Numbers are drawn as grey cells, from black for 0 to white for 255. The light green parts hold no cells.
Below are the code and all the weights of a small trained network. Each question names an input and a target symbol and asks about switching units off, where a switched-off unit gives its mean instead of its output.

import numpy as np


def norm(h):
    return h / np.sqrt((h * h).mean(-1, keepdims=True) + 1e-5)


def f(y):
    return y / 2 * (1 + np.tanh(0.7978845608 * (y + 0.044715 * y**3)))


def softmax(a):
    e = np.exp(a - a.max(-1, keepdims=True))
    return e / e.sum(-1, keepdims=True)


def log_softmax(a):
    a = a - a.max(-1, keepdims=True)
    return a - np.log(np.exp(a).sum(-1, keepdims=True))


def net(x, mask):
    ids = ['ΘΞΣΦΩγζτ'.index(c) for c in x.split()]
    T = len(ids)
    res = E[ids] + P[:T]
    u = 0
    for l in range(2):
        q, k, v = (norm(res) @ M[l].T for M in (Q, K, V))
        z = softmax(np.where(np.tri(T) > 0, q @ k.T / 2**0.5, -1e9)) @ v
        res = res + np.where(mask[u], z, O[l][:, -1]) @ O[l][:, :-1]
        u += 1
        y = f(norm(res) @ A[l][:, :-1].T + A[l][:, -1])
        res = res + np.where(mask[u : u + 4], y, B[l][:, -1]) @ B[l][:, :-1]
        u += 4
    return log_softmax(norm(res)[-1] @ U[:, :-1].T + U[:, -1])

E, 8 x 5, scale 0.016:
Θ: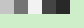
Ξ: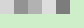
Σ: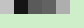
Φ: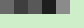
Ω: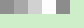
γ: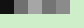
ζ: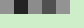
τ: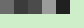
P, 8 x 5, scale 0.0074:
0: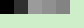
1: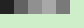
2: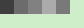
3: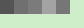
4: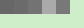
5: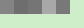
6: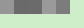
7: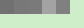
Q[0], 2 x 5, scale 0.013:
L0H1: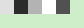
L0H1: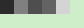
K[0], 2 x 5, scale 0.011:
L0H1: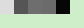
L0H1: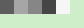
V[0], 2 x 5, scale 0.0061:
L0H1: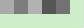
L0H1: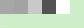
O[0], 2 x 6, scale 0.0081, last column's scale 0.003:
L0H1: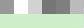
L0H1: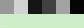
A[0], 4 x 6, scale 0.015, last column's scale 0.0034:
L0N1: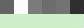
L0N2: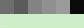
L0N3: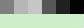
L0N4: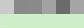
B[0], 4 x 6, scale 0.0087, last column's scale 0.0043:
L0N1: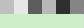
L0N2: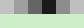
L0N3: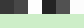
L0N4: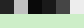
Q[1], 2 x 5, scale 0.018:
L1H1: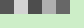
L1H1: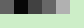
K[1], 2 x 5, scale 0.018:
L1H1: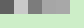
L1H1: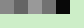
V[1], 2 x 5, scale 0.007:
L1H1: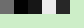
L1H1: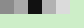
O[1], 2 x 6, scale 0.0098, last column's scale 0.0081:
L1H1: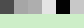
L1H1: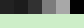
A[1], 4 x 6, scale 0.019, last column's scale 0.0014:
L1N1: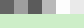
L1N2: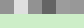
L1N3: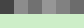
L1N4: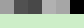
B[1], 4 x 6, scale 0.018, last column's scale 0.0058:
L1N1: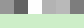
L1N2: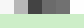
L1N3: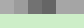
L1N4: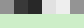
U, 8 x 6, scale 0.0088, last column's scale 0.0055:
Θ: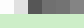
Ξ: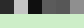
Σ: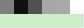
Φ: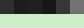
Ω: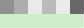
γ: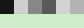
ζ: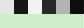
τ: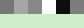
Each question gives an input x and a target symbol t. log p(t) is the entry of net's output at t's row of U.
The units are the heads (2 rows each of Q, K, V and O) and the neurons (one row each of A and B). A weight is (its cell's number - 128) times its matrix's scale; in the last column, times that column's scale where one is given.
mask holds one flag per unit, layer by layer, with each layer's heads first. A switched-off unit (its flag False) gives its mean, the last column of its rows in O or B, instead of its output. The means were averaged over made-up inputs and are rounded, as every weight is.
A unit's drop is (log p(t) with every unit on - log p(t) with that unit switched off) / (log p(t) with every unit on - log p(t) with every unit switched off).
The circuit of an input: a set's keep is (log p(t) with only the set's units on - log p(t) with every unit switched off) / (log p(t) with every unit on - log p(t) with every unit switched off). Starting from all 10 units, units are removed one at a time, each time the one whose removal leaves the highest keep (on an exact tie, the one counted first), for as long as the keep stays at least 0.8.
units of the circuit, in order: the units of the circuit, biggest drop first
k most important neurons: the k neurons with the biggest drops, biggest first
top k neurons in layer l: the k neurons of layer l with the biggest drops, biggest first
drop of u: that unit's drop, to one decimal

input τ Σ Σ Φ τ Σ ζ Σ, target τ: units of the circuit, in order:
(L1H1)
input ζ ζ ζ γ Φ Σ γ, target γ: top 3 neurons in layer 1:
(L1N2 L1N3 L1N1)
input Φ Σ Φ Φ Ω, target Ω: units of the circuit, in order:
(L0N3 L1H1 L1N1)
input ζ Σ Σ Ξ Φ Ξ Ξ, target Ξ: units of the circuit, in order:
(L0N4 L1H1 L0N3)
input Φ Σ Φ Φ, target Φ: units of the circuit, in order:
(L1N2 L0N3 L1H1)
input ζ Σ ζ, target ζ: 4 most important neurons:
(L0N4 L1N2 L0N2 L0N3)
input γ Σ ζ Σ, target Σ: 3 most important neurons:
(L0N3 L1N4 L1N2)
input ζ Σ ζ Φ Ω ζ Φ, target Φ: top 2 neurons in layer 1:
(L1N2 L1N3)
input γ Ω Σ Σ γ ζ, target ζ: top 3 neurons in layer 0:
(L0N4 L0N3 L0N2)
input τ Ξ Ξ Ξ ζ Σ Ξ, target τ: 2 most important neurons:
(L1N2 L0N3)
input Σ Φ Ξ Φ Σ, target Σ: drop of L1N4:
0.1
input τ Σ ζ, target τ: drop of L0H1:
0.0
